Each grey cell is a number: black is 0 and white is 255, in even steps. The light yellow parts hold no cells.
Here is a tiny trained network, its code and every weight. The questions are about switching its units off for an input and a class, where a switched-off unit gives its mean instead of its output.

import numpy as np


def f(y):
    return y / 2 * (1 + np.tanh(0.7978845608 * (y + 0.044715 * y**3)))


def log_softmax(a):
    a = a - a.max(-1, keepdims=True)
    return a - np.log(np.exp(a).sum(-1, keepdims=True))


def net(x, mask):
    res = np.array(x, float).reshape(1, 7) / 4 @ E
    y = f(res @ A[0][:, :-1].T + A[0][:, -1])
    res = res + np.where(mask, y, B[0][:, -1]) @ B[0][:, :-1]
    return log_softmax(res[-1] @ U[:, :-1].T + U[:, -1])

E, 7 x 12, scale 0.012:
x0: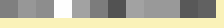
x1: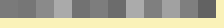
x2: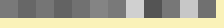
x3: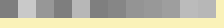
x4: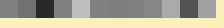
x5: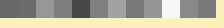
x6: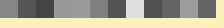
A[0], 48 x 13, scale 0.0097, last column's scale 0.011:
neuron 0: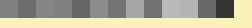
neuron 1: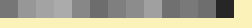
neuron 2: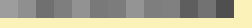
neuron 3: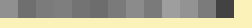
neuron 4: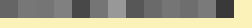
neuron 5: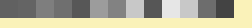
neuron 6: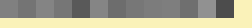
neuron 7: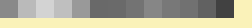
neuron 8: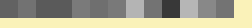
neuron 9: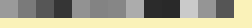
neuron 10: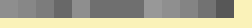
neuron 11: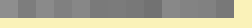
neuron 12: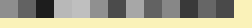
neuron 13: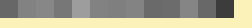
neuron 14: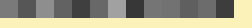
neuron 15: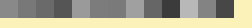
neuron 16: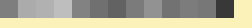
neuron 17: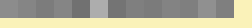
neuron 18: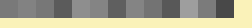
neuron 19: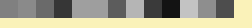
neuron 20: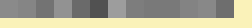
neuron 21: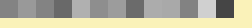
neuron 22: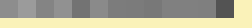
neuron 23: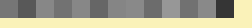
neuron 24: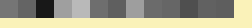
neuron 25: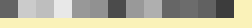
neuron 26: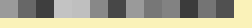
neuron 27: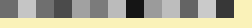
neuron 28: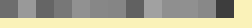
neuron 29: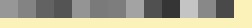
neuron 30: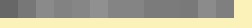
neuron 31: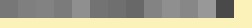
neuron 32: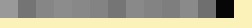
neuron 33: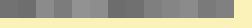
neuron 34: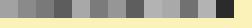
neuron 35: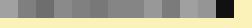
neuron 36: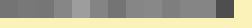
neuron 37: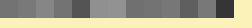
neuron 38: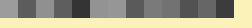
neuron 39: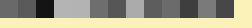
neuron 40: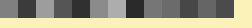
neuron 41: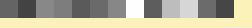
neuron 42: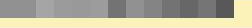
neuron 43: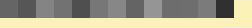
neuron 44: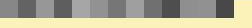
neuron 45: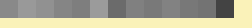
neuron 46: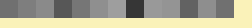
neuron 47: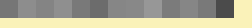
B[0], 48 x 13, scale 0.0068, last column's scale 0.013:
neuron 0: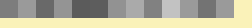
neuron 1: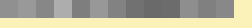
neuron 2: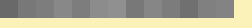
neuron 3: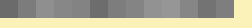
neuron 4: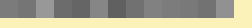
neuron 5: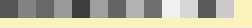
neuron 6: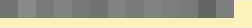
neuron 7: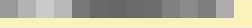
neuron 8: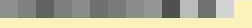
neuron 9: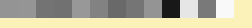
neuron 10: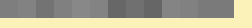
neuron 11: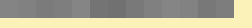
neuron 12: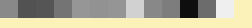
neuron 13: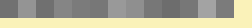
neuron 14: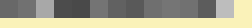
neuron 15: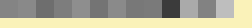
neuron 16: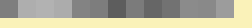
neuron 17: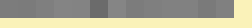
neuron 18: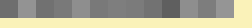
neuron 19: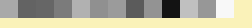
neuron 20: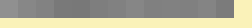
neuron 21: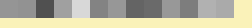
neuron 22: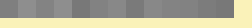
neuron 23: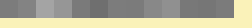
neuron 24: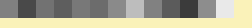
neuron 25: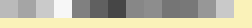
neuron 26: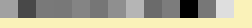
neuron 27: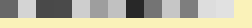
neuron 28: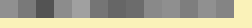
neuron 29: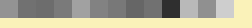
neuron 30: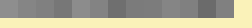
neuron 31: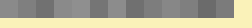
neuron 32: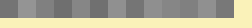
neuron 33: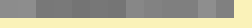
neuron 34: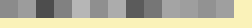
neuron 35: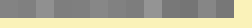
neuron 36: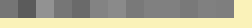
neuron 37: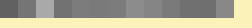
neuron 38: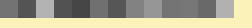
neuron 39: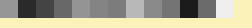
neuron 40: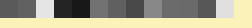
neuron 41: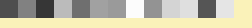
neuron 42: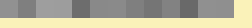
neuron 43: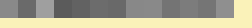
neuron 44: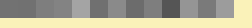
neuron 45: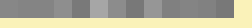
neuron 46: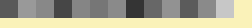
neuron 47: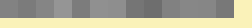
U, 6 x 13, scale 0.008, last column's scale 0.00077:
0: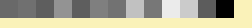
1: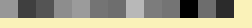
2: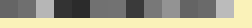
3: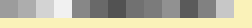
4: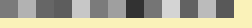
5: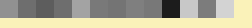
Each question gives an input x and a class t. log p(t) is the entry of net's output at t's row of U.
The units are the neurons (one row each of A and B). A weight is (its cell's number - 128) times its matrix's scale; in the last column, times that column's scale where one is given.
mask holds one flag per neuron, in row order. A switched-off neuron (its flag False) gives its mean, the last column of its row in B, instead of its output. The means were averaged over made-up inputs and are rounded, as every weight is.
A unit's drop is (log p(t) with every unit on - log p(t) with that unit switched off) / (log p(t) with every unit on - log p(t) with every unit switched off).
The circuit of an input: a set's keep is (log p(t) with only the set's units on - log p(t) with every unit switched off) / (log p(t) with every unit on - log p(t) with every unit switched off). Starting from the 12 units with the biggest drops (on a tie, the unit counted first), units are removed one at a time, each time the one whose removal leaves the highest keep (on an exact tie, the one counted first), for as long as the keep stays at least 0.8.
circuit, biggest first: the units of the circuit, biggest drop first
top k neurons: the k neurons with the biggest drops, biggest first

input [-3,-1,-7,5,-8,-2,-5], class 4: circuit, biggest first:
neuron 27
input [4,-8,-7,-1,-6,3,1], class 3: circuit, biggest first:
neuron 25; neuron 7
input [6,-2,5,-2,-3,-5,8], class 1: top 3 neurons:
neuron 12; neuron 39; neuron 26
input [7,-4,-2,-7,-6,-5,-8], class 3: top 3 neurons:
neuron 25; neuron 7; neuron 16
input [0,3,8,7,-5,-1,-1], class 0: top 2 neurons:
neuron 41; neuron 5
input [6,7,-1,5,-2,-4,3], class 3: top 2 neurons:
neuron 25; neuron 7
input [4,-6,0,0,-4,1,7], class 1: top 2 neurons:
neuron 9; neuron 27
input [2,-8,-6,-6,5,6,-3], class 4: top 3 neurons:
neuron 27; neuron 34; neuron 21
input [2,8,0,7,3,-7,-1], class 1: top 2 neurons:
neuron 26; neuron 12
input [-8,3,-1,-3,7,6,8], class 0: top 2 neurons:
neuron 5; neuron 41
